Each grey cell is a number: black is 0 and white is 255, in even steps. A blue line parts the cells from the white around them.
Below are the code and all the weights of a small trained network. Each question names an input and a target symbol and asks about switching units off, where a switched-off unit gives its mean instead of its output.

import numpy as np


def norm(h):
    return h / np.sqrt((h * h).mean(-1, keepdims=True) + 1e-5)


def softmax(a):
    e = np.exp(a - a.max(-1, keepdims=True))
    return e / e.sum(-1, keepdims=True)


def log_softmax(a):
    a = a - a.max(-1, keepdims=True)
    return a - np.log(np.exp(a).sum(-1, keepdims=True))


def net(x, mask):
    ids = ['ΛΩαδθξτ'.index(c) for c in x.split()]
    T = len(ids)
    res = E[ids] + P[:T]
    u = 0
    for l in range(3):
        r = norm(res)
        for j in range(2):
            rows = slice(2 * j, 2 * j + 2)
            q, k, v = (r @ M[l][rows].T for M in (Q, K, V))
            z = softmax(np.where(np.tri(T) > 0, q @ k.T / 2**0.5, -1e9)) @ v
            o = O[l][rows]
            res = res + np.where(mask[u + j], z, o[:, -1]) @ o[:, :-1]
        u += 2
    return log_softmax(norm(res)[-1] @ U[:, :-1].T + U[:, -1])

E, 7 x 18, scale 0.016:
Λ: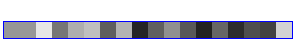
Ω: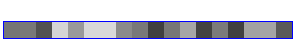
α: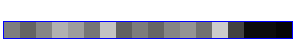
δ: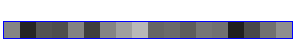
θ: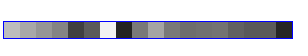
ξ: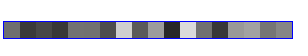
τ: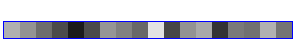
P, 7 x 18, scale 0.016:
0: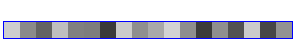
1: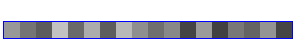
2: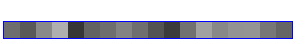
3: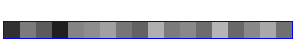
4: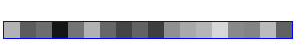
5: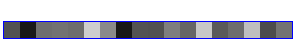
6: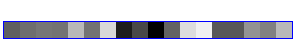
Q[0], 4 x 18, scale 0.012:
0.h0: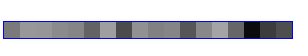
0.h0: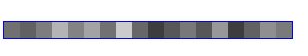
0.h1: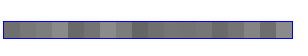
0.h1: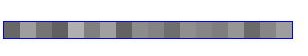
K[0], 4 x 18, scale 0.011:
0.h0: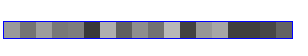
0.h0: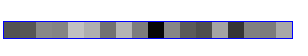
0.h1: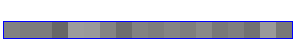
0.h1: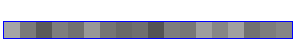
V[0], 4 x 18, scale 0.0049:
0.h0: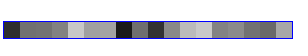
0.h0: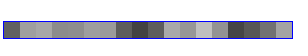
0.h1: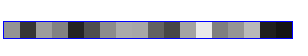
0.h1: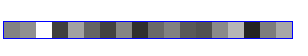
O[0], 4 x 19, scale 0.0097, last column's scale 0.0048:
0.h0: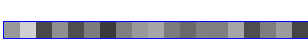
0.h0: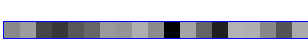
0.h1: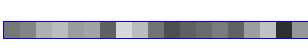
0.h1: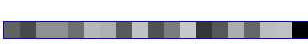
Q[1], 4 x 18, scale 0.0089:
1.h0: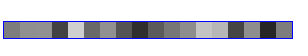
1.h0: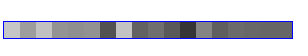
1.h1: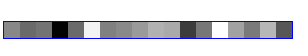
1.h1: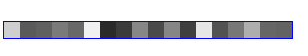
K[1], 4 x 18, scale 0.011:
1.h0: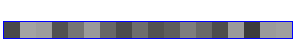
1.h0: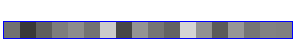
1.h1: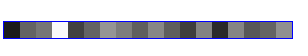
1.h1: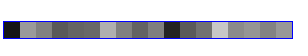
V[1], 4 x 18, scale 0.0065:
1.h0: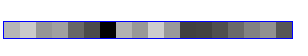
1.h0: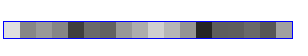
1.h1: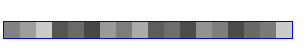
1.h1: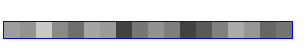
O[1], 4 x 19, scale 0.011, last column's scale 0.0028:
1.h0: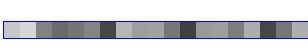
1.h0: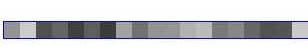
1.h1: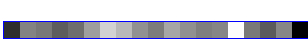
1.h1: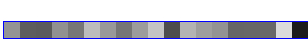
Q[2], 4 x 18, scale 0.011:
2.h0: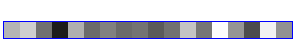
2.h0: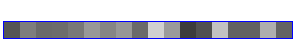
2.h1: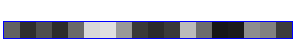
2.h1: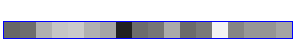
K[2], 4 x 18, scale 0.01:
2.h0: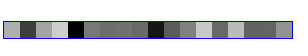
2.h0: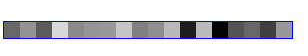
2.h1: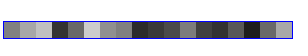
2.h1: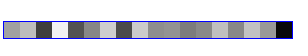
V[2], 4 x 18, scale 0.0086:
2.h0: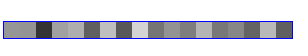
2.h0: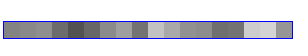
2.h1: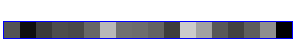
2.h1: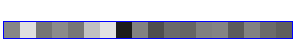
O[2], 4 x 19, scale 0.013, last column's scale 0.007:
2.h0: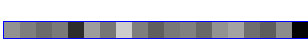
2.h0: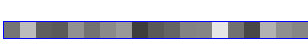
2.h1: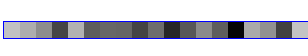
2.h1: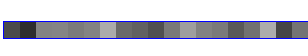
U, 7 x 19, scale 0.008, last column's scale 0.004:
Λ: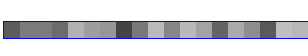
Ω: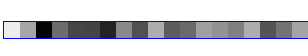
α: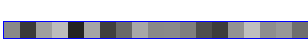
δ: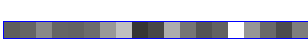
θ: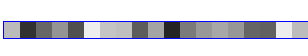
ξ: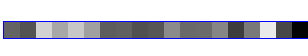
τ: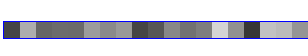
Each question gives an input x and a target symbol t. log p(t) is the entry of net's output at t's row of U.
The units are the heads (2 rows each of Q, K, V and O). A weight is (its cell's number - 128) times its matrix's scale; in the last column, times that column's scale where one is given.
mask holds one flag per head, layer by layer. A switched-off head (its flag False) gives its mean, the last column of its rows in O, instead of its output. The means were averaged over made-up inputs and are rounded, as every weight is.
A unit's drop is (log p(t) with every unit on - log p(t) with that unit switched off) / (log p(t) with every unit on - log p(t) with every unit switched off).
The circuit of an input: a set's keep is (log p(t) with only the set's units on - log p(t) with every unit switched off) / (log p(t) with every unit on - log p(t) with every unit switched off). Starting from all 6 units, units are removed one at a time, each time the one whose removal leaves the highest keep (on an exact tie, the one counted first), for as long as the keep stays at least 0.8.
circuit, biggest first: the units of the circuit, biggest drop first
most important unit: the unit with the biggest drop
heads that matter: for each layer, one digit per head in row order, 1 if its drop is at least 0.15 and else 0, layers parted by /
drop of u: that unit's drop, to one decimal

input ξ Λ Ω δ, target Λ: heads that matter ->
11 / 00 / 11
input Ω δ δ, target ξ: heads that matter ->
10 / 10 / 00
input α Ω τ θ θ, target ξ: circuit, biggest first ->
2.h1
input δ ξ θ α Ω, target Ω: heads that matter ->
11 / 00 / 00
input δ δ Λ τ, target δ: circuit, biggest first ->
1.h1; 2.h1
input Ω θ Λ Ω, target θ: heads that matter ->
00 / 01 / 01
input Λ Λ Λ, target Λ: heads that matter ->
00 / 01 / 00
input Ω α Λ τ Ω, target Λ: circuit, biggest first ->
2.h0; 1.h1
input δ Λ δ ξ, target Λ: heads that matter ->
11 / 00 / 10
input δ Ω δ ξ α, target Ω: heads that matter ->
11 / 00 / 01
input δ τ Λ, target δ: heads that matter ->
10 / 11 / 01
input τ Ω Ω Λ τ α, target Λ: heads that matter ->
00 / 00 / 11
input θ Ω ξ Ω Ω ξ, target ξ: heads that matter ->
10 / 10 / 00
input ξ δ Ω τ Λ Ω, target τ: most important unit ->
2.h0
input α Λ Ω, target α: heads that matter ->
00 / 00 / 11
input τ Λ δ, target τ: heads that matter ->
10 / 00 / 11
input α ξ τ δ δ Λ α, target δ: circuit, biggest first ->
1.h1; 2.h0
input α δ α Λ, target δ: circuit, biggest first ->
1.h1; 2.h0
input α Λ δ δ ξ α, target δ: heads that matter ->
00 / 01 / 00
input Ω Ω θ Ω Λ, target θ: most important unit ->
1.h1
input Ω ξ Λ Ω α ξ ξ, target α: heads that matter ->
00 / 00 / 10
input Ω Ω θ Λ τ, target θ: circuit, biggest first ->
1.h1; 2.h1
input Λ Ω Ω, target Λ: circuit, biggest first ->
2.h0; 2.h1
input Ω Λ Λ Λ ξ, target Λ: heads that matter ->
00 / 01 / 10
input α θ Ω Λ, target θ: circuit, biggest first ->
1.h1; 2.h0
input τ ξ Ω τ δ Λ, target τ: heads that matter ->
11 / 00 / 11
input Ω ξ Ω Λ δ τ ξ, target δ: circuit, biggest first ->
1.h1
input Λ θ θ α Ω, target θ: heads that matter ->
00 / 01 / 00
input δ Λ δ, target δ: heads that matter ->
00 / 01 / 01
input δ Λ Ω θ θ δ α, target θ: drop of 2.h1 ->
0.1
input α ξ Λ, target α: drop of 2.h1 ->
0.4
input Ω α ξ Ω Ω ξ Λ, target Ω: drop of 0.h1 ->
0.1
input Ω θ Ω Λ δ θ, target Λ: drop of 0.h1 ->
0.2
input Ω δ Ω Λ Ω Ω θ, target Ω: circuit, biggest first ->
0.h0
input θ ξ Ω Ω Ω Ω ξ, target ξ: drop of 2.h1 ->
0.0
